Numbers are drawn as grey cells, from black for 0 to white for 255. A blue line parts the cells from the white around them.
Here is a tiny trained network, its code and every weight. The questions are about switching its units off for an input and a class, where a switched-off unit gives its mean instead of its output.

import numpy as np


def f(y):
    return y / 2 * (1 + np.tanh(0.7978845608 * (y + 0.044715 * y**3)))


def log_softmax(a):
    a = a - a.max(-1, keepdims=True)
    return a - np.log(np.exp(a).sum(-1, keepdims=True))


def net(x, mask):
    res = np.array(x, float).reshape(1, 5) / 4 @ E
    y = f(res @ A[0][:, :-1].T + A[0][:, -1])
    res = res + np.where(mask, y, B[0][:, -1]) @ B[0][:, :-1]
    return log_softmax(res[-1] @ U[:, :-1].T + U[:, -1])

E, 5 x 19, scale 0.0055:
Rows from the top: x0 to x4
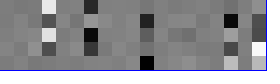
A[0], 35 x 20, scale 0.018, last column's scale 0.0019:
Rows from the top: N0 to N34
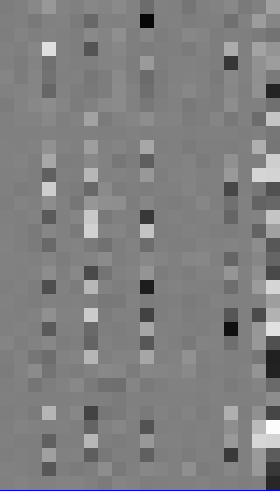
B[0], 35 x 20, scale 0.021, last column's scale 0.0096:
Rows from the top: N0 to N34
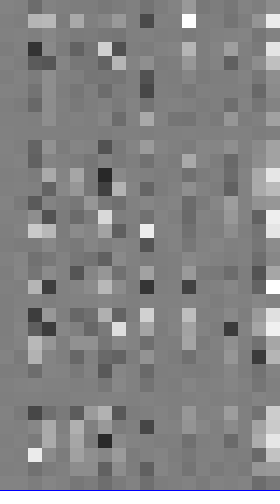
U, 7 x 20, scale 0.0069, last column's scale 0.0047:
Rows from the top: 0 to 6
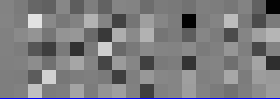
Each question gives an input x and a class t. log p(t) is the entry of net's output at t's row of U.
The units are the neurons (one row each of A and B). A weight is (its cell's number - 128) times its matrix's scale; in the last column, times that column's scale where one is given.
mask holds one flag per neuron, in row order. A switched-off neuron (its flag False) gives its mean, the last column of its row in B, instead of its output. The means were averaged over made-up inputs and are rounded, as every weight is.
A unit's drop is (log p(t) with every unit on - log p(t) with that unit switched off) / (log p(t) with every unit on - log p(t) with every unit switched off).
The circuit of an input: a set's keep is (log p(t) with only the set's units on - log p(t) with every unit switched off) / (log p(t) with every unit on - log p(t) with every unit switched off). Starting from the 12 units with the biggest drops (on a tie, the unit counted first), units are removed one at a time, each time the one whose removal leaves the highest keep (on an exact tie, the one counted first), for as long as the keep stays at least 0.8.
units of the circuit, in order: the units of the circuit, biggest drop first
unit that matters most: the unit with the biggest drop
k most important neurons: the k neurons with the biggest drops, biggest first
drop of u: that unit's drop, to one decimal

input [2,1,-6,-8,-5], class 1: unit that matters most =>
N16
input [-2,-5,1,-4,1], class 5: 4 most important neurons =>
[N20; N15; N32; N23]
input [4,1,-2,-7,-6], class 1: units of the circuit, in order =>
[N16; N1]
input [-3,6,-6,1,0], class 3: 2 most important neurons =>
[N15; N22]
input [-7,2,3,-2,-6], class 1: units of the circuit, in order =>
[N16; N1]
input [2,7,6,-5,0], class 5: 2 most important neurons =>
[N22; N20]
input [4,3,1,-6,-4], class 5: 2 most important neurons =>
[N23; N20]
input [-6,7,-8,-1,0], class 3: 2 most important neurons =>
[N15; N22]
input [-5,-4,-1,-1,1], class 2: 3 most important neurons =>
[N20; N31; N12]
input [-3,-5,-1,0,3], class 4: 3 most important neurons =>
[N22; N23; N16]
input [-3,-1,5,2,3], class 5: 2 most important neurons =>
[N20; N23]
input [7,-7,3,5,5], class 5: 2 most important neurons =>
[N30; N20]
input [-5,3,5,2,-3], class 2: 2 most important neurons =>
[N3; N29]
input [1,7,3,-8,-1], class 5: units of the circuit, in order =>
[N22]
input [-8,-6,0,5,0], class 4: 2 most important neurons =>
[N22; N23]
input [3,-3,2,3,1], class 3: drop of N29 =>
0.4
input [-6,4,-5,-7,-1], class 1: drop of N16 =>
0.2
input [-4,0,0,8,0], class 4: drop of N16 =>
0.1
